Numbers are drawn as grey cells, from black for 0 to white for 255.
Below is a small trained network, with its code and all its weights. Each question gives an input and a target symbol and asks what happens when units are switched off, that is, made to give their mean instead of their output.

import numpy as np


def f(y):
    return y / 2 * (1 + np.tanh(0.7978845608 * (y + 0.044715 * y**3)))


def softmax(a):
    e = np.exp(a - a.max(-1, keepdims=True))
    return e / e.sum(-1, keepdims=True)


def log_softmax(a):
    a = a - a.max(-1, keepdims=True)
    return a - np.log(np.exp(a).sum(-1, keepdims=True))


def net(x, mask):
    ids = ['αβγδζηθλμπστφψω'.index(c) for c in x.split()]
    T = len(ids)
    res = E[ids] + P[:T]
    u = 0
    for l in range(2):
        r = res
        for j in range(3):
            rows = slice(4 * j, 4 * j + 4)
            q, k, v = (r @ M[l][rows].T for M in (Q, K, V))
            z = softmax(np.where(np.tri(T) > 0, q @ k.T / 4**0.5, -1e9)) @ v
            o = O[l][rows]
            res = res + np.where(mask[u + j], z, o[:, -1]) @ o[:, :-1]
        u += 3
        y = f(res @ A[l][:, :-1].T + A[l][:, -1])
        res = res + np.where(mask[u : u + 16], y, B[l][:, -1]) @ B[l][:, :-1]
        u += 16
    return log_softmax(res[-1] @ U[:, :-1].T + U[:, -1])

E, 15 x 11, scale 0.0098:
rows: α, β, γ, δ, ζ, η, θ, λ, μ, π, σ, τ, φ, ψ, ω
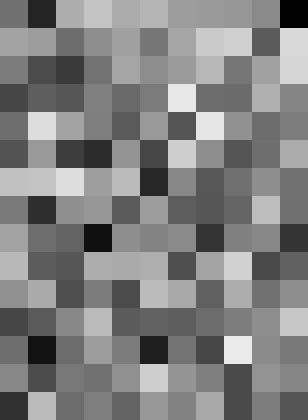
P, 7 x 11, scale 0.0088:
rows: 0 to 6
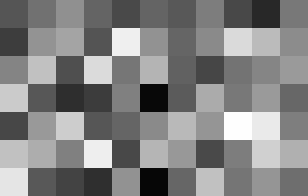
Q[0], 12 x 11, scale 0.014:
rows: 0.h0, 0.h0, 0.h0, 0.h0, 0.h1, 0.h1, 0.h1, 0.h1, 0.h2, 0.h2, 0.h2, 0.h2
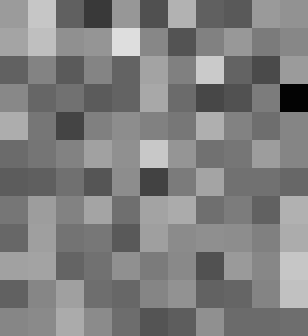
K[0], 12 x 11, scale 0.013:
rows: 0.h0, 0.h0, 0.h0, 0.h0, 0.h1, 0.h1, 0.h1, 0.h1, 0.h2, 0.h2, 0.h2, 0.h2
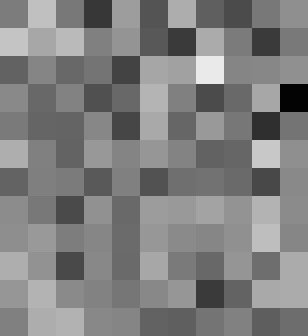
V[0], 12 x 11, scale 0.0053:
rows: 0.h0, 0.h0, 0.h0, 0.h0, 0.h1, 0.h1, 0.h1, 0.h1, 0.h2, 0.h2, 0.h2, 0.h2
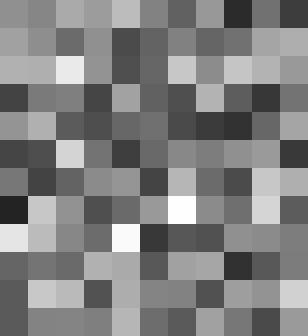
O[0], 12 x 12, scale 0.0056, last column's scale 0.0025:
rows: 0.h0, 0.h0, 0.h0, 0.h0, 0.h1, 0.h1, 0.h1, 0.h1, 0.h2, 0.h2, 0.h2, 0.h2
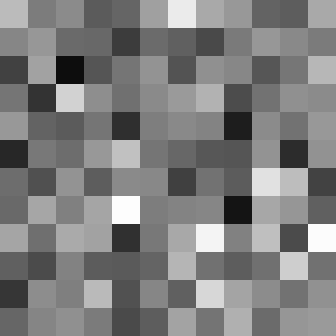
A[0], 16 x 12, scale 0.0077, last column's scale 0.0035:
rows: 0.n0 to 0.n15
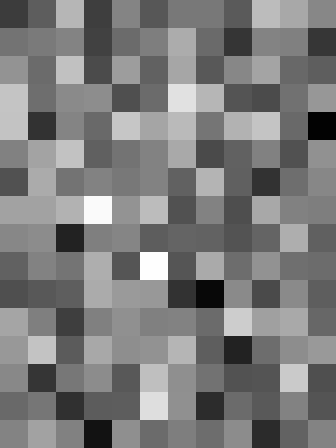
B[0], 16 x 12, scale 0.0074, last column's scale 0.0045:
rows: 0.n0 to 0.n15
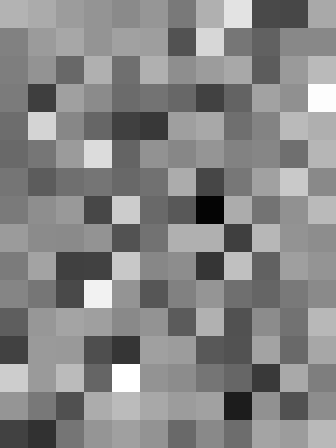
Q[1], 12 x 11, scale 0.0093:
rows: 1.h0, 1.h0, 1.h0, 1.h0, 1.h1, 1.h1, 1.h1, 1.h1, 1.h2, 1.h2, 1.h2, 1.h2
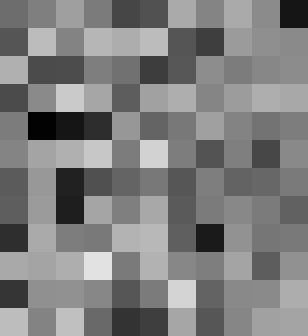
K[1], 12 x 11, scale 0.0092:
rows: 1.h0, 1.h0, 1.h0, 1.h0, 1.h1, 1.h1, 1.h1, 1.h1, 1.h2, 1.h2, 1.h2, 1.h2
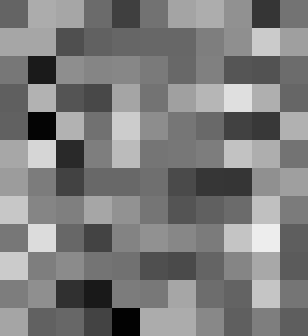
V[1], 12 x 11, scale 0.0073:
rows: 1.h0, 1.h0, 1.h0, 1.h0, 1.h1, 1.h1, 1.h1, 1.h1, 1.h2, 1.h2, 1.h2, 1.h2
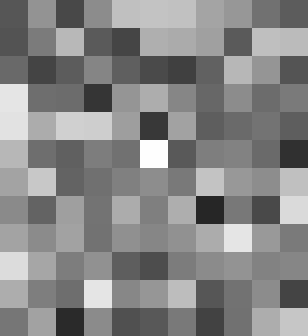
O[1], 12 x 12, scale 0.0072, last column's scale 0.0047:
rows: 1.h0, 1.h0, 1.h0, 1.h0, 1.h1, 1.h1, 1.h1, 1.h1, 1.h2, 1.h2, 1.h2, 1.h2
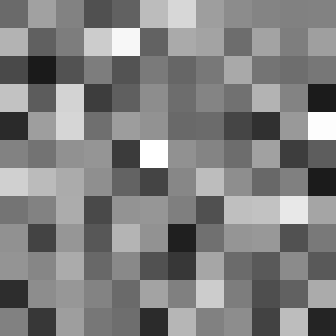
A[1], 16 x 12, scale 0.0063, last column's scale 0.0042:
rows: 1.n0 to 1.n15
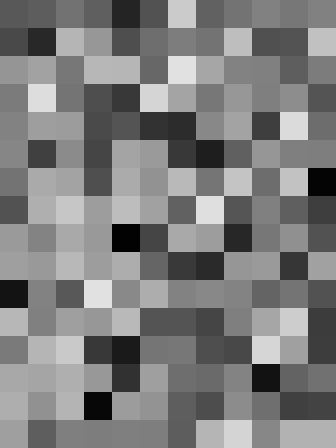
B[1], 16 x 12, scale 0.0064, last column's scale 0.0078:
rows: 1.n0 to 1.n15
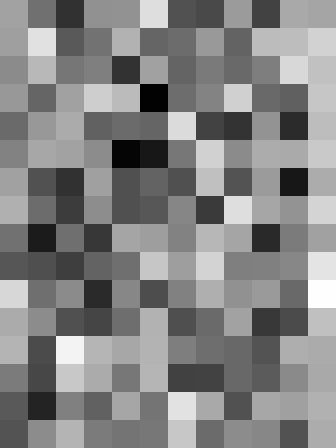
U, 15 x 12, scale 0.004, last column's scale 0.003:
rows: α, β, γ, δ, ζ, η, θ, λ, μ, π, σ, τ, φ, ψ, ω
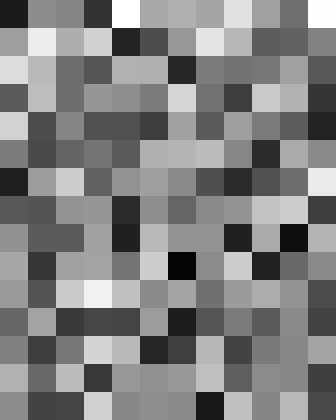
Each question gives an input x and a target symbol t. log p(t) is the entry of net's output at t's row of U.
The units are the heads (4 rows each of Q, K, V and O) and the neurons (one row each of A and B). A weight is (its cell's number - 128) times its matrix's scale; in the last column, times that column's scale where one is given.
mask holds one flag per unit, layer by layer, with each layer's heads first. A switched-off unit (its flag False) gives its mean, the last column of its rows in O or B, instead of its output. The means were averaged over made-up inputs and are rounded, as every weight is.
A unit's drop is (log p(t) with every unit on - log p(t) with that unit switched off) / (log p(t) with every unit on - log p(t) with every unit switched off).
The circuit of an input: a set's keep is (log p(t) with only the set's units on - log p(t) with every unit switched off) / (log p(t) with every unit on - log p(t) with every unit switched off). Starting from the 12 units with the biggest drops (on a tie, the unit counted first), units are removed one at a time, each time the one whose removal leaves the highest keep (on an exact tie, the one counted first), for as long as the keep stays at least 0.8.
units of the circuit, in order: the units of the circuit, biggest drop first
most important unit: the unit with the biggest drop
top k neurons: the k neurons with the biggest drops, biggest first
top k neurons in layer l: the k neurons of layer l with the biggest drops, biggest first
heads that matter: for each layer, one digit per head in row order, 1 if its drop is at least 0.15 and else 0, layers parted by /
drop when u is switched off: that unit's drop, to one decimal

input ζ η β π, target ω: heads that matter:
011 / 011
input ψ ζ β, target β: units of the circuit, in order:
(1.h1 0.h1)
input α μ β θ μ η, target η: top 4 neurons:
(0.n12 1.n8 0.n8 1.n0)
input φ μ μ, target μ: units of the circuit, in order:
(1.h1 0.n14)
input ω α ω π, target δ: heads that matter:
111 / 101
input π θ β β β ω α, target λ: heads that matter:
110 / 110
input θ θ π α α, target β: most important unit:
0.n4
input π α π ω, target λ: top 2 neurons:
(1.n5 0.n3)
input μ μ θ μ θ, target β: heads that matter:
000 / 010
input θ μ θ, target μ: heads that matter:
001 / 011
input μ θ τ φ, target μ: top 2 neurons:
(0.n1 0.n7)
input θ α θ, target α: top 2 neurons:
(0.n7 0.n4)
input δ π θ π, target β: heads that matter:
011 / 101
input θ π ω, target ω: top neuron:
(0.n12)
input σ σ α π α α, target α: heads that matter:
010 / 000
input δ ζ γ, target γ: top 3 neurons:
(0.n13 1.n11 0.n8)
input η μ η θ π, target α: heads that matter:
100 / 001
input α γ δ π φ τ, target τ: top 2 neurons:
(0.n7 1.n11)
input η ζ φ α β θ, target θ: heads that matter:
100 / 011
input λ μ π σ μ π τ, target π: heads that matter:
011 / 111
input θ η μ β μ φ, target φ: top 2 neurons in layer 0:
(0.n10 0.n11)
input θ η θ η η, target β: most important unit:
0.n0
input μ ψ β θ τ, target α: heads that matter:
111 / 001
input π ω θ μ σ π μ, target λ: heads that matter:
110 / 110
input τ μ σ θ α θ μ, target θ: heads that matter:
101 / 110
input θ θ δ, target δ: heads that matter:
011 / 100
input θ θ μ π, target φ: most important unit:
1.h0
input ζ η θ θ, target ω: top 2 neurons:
(0.n6 0.n15)
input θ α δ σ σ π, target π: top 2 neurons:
(1.n13 0.n11)
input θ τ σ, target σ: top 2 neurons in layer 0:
(0.n14 0.n9)
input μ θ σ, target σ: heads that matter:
010 / 110
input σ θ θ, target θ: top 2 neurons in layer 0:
(0.n7 0.n15)
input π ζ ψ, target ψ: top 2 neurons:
(1.n14 0.n13)
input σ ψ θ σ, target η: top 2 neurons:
(1.n8 0.n14)
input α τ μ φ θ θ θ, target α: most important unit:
0.h1
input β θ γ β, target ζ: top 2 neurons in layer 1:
(1.n11 1.n4)
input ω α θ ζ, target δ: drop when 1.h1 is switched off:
0.1
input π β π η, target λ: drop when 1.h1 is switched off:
0.4
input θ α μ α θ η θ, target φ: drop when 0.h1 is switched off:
0.2
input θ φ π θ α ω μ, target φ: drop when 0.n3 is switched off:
0.2
